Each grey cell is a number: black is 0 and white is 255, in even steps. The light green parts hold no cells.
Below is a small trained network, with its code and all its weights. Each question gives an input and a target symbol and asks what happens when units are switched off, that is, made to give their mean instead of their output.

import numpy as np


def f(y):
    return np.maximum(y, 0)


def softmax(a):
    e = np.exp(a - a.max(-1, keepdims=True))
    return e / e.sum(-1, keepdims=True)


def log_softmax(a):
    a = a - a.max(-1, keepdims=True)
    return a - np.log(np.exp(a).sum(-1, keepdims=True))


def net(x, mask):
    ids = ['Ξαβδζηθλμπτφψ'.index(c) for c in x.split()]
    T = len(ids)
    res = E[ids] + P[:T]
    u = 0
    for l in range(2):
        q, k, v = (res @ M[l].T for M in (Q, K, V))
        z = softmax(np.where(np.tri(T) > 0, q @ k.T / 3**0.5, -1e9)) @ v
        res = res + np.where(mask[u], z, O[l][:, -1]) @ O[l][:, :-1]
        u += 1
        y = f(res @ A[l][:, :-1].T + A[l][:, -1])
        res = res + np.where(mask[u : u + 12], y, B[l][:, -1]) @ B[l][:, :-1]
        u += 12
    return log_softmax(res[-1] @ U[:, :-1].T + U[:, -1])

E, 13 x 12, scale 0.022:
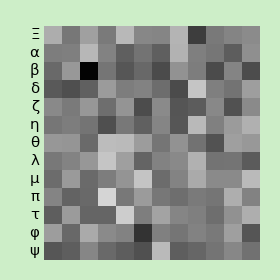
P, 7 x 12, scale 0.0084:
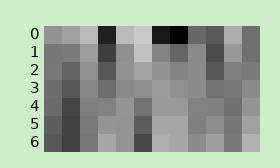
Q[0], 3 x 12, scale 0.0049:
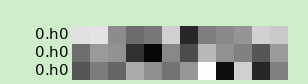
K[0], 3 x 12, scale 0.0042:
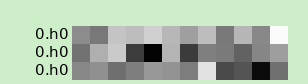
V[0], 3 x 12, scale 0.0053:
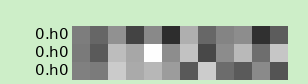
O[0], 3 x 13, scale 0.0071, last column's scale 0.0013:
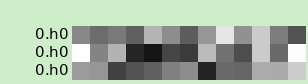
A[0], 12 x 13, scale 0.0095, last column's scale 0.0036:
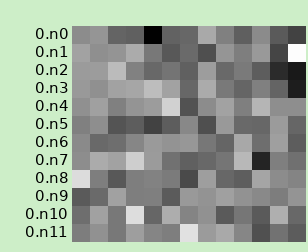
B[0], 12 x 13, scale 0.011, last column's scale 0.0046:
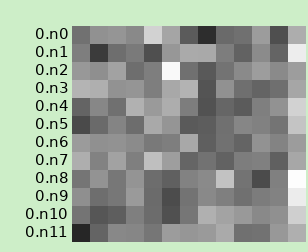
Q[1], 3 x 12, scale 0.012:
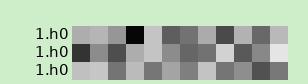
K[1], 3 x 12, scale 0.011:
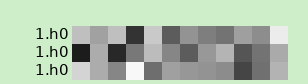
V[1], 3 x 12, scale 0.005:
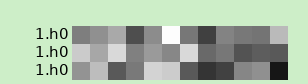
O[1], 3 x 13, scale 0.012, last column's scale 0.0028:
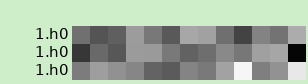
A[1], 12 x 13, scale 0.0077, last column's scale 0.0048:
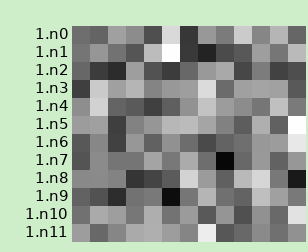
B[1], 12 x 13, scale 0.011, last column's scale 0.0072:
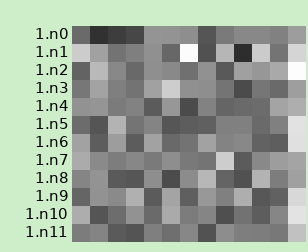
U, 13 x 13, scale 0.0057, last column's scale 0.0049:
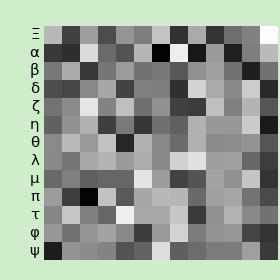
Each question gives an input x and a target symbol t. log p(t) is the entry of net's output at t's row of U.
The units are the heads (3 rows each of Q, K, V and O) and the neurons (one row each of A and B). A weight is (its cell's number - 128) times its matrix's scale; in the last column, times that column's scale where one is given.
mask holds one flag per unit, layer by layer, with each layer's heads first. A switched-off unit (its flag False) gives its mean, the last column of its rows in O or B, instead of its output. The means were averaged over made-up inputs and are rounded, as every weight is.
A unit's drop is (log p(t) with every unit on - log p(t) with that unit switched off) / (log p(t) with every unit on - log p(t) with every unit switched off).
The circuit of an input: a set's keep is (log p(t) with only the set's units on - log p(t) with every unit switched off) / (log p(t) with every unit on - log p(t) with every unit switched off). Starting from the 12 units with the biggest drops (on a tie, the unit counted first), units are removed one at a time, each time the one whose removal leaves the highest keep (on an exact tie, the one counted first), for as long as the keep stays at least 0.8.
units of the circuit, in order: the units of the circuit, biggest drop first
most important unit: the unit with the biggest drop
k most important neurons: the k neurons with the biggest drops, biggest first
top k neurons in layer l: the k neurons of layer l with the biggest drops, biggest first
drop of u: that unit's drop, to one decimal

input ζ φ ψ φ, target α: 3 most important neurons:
(1.n1 0.n1 1.n9)
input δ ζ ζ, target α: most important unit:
0.h0
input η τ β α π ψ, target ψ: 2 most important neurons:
(0.n11 0.n0)
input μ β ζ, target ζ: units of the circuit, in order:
(1.h0 0.h0 0.n7)
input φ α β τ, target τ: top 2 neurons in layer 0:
(0.n0 0.n8)
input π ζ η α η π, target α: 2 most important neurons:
(1.n1 0.n1)
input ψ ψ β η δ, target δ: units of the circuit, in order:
(1.h0 0.n0)
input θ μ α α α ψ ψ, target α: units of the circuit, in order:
(1.n1 1.n9)
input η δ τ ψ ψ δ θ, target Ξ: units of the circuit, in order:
(1.h0 1.n11)
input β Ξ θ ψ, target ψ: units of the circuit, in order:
(0.h0 0.n11)
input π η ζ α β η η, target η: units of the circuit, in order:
(1.h0 0.n0 1.n8)
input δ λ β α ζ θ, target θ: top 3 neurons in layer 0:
(0.n8 0.n0 0.n3)
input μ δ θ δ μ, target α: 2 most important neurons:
(0.n3 1.n1)
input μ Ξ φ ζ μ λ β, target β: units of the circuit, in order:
(0.n0)
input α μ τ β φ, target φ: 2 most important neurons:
(0.n0 1.n8)
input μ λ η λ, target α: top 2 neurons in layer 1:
(1.n1 1.n2)
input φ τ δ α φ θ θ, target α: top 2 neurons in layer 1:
(1.n1 1.n5)
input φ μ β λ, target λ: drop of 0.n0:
0.2
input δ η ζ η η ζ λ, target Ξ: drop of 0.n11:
0.1
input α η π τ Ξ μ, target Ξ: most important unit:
0.n4
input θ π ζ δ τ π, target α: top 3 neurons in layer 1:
(1.n1 1.n2 1.n5)
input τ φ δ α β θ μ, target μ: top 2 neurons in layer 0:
(0.n4 0.n0)
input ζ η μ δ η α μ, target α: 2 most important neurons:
(1.n1 1.n9)
